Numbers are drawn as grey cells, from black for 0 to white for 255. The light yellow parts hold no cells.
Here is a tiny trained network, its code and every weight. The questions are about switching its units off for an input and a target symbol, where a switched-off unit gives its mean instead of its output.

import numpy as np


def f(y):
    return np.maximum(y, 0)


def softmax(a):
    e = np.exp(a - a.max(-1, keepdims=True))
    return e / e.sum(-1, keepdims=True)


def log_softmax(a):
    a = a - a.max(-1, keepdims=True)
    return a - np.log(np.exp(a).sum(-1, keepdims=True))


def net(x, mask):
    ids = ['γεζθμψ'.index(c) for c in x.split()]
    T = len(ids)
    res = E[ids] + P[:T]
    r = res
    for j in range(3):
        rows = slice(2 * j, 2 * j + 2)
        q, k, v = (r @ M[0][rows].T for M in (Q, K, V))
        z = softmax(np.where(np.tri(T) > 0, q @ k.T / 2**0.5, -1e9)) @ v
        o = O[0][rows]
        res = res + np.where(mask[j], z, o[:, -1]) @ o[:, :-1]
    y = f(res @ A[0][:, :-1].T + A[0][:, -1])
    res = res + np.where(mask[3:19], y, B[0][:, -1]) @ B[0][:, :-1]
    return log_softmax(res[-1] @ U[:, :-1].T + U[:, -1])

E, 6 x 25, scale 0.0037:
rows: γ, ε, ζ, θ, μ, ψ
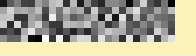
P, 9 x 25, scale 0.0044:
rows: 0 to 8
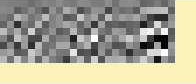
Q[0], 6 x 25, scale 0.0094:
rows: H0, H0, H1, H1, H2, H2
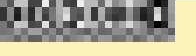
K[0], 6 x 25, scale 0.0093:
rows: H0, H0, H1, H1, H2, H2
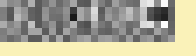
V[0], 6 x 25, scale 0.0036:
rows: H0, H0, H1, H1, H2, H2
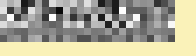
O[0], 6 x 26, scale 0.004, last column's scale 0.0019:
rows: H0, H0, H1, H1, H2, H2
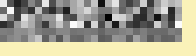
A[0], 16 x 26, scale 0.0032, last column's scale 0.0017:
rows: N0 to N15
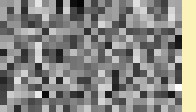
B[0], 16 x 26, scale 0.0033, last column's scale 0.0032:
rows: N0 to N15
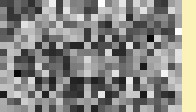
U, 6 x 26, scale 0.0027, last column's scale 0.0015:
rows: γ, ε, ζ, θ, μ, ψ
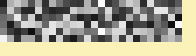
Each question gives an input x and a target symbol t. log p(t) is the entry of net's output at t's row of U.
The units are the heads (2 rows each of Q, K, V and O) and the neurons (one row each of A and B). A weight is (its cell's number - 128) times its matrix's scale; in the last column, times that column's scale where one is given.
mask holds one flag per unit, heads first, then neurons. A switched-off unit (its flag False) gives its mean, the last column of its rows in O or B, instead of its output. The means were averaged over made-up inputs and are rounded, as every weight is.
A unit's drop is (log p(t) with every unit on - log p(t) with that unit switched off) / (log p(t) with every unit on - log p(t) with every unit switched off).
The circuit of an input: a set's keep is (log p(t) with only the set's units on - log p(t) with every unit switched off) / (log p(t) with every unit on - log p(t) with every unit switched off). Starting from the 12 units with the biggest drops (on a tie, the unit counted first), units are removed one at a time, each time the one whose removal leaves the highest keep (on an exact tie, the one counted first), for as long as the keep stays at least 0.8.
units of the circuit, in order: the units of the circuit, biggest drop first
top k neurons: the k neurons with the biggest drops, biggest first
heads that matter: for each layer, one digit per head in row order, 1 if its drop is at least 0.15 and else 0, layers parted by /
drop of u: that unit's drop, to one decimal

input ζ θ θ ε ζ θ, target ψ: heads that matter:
110
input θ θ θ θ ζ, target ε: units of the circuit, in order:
H0, H1, N7
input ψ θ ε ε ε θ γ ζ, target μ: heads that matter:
110
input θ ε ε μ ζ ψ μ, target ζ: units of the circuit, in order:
H1, H0, N11
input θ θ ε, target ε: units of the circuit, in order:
H0, H1, N7
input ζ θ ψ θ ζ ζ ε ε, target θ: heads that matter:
010
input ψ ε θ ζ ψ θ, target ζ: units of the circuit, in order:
H1, N11, H0
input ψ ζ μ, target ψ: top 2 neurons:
N6, N15
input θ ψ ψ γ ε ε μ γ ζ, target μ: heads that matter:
010
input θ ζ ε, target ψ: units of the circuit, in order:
H1, H0, N6
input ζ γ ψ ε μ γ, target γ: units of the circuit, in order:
H0, N13
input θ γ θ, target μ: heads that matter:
010
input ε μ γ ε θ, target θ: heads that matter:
010
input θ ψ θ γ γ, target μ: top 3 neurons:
N1, N0, N2
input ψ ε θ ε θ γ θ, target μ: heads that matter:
110
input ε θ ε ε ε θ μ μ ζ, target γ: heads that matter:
100
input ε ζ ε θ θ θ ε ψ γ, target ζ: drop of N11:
0.3
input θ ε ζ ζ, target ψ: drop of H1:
1.1
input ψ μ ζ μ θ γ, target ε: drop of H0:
0.7
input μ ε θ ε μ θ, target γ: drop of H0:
0.9
